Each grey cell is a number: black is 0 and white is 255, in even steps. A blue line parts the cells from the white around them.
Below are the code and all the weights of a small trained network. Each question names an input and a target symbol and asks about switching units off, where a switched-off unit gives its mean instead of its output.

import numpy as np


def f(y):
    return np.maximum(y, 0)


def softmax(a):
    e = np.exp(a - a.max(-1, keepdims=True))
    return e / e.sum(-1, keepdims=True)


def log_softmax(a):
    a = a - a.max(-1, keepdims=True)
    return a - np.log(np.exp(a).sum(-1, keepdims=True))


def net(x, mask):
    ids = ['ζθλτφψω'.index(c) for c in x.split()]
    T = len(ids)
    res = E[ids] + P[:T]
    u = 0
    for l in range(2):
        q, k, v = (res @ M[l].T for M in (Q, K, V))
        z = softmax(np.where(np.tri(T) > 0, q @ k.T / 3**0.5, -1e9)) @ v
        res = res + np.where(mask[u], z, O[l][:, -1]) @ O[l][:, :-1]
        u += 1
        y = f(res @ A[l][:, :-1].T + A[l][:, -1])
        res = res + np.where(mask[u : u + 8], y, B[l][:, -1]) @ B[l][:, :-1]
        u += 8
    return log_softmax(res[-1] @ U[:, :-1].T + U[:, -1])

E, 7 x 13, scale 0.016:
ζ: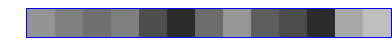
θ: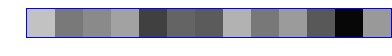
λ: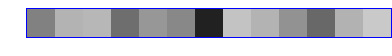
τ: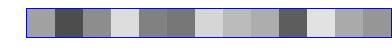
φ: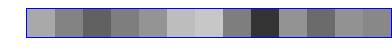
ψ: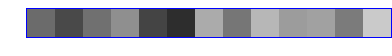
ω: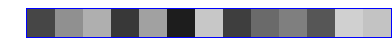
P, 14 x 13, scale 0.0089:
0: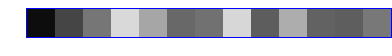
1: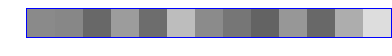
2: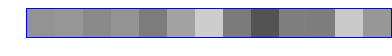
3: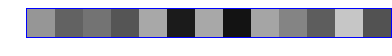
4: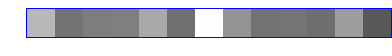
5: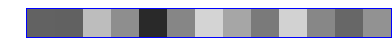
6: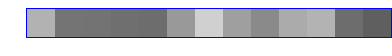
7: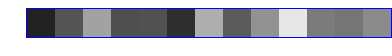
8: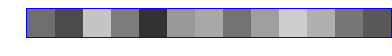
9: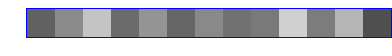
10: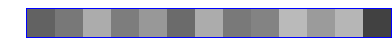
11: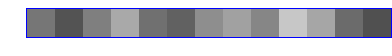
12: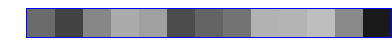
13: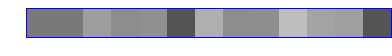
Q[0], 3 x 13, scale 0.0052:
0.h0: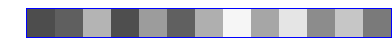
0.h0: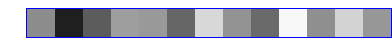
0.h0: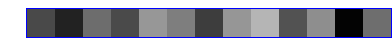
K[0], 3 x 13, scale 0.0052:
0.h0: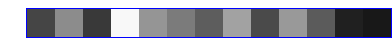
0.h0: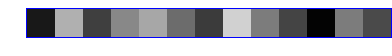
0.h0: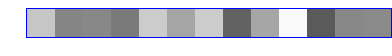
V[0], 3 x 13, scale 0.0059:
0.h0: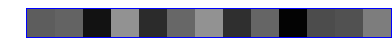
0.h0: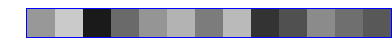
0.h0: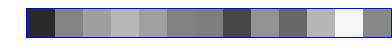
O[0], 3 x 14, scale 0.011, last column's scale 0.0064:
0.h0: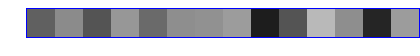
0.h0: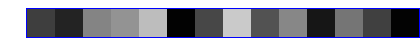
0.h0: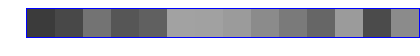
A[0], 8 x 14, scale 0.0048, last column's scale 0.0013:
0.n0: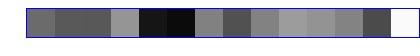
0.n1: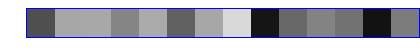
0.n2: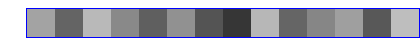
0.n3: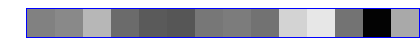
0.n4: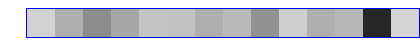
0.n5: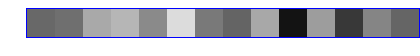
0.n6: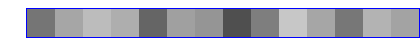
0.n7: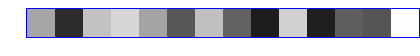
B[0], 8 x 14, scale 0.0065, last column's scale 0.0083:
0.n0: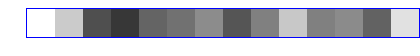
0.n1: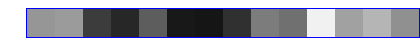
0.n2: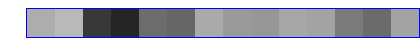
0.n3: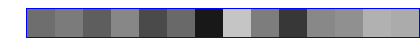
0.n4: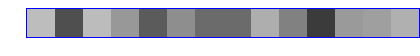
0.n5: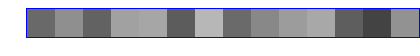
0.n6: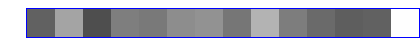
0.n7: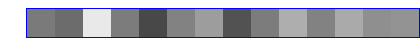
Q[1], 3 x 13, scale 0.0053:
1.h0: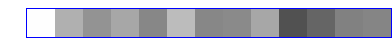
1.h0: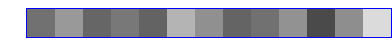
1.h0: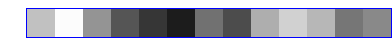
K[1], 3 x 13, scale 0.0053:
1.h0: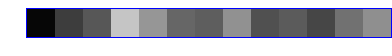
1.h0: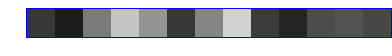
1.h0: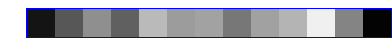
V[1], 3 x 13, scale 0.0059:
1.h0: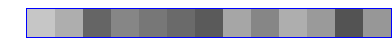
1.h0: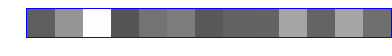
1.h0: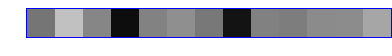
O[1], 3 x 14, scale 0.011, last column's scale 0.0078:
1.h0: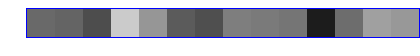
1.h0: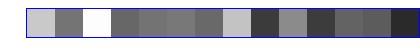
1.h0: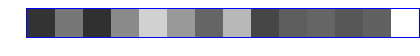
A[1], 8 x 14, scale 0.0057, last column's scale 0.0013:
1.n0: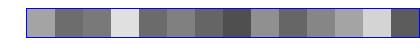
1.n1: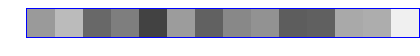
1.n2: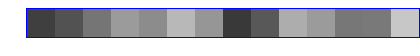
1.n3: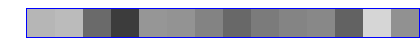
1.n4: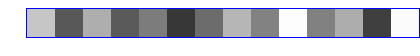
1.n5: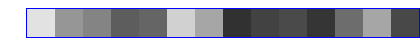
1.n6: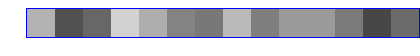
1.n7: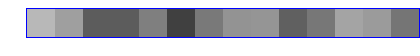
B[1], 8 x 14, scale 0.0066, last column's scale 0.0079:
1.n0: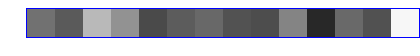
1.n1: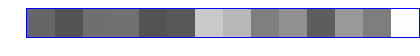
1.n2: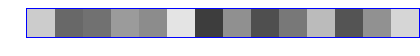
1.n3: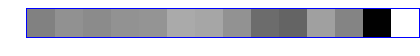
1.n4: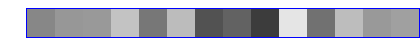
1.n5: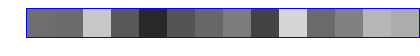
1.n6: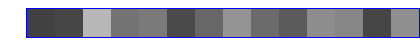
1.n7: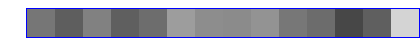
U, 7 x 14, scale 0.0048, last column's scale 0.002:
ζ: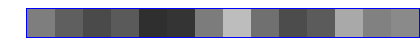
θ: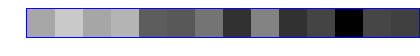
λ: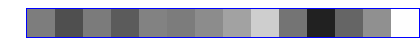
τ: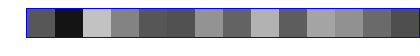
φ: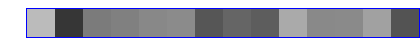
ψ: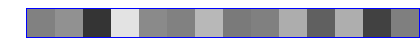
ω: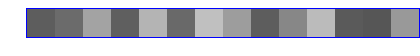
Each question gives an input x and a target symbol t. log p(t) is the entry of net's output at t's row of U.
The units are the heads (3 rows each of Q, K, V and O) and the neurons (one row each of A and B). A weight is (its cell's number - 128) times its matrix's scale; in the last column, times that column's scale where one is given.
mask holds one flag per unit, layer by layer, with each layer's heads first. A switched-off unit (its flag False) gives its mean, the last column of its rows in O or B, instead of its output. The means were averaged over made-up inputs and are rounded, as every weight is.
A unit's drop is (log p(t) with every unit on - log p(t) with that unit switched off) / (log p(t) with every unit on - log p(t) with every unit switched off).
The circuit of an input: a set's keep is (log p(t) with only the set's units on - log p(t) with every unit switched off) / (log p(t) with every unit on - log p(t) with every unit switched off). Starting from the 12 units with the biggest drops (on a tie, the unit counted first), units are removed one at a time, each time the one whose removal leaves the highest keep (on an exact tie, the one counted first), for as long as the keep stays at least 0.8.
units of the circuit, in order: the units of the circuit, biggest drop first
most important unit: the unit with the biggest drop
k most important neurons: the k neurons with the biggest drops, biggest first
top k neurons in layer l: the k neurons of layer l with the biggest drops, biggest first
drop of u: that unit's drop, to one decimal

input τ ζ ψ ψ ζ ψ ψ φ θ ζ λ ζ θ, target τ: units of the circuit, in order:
1.h0; 0.n0; 0.h0; 0.n5
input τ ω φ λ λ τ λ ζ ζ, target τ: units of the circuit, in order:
1.h0; 0.n0; 0.h0
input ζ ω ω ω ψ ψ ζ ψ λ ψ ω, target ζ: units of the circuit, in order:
0.h0; 0.n1
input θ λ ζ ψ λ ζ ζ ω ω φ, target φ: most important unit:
0.n7
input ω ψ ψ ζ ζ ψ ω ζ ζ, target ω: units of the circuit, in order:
1.h0; 0.n0; 0.h0
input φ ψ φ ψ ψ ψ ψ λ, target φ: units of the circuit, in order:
0.h0; 1.h0; 1.n4; 0.n7
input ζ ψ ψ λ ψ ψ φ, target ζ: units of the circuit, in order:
0.h0; 0.n1; 0.n4; 1.n5
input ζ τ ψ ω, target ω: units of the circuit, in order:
0.n4; 1.h0
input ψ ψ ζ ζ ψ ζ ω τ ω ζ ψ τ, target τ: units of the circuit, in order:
1.n6; 0.n4
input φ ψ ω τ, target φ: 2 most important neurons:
1.n4; 0.n7
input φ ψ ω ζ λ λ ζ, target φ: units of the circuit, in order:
1.h0; 0.h0; 0.n7; 1.n4
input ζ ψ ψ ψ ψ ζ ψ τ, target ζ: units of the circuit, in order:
0.h0; 0.n3; 0.n1
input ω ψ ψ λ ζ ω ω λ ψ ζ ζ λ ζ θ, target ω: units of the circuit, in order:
1.h0; 0.h0; 0.n0
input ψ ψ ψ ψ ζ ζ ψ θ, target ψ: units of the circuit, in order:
0.h0; 1.h0; 0.n6
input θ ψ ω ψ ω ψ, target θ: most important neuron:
1.n1
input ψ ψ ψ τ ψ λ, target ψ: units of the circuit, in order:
0.h0; 1.h0; 1.n3
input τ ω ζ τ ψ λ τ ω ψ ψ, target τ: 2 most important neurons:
0.n5; 0.n0
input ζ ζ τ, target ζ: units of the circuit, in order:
0.h0; 0.n1; 1.n3
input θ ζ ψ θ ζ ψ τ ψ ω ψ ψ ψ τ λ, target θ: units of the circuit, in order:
0.h0; 1.n0; 1.h0
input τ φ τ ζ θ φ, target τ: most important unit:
1.h0
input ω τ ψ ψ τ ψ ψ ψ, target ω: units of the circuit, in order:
0.n4; 1.h0; 0.h0; 0.n0
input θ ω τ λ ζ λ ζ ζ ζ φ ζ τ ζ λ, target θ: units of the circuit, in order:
0.h0; 1.h0; 1.n0
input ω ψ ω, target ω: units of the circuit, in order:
1.h0; 0.h0
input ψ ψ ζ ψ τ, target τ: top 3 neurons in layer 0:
0.n4; 0.n0; 0.n2
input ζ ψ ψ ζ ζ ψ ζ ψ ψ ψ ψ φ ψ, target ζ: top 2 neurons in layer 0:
0.n3; 0.n0
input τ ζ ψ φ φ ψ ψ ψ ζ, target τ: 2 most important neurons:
0.n0; 0.n5
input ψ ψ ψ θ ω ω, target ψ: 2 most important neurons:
0.n6; 0.n5
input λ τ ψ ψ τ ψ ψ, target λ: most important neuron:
0.n4
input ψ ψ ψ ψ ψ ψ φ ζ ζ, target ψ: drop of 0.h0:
0.8
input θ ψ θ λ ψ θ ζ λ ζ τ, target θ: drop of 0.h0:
0.7
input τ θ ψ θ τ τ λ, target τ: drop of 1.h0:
0.9
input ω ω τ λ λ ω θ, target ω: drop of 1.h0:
0.9
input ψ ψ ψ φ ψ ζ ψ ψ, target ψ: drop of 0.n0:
0.1
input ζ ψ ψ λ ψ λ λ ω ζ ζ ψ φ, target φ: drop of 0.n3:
-0.1
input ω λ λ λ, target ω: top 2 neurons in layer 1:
1.n3; 1.n0
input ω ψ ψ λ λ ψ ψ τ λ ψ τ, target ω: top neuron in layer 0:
0.n2
